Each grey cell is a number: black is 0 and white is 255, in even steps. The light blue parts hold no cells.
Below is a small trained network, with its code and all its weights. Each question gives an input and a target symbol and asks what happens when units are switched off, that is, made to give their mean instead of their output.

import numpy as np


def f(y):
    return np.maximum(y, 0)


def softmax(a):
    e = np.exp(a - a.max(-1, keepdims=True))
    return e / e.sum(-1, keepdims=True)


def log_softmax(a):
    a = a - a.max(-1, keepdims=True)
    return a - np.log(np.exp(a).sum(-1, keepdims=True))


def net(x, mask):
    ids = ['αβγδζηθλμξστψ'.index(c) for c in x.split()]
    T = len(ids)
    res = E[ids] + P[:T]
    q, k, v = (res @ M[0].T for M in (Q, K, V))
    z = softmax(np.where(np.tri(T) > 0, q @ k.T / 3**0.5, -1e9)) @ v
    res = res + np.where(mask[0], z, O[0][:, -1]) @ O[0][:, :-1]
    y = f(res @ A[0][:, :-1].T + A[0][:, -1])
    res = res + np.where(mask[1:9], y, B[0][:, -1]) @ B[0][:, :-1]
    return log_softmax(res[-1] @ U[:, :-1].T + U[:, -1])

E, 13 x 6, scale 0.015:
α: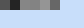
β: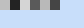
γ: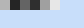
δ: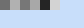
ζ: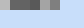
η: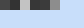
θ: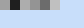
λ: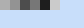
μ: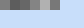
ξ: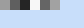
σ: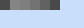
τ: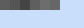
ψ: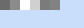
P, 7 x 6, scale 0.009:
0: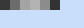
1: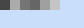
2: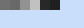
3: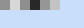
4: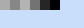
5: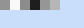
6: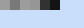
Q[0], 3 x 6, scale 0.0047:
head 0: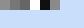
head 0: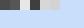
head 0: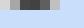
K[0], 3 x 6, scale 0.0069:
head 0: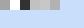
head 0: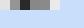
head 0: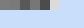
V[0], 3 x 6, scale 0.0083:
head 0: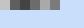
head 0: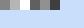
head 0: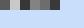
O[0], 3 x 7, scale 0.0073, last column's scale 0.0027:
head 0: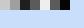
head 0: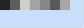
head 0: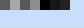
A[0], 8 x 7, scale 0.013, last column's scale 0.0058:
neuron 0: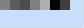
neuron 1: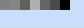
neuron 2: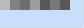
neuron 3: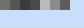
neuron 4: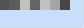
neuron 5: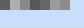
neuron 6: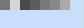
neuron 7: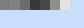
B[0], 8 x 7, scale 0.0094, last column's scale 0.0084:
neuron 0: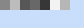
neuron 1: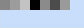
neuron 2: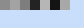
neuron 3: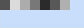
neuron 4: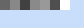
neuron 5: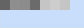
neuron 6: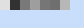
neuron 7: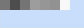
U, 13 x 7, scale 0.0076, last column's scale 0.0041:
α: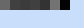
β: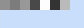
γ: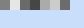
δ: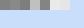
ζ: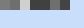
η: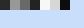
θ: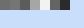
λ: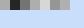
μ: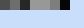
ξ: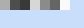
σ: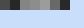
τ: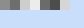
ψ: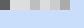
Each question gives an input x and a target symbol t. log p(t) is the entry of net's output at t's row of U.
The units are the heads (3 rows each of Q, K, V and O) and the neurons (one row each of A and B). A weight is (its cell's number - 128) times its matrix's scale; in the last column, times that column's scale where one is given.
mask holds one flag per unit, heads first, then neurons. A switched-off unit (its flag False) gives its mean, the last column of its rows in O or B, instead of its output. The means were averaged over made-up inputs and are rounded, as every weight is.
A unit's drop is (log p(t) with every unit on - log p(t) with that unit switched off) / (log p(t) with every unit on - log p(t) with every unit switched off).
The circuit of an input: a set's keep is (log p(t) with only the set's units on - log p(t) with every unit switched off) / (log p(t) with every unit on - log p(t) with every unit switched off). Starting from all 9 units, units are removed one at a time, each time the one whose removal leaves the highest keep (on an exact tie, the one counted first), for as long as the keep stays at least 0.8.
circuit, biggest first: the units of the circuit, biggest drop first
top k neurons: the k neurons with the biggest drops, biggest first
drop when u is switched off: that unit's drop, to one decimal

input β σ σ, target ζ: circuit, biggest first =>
[neuron 1; head 0; neuron 4]
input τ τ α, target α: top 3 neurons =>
[neuron 0; neuron 5; neuron 1]
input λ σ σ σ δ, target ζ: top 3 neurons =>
[neuron 1; neuron 4; neuron 2]
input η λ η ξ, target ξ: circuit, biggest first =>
[head 0; neuron 6]
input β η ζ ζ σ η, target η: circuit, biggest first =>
[neuron 5]
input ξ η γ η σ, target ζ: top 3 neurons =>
[neuron 1; neuron 4; neuron 0]
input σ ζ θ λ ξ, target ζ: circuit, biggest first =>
[neuron 1; head 0]
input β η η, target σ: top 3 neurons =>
[neuron 4; neuron 0; neuron 3]
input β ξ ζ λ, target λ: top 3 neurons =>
[neuron 6; neuron 7; neuron 5]
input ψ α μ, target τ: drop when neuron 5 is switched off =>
0.3
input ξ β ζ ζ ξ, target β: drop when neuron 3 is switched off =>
0.0
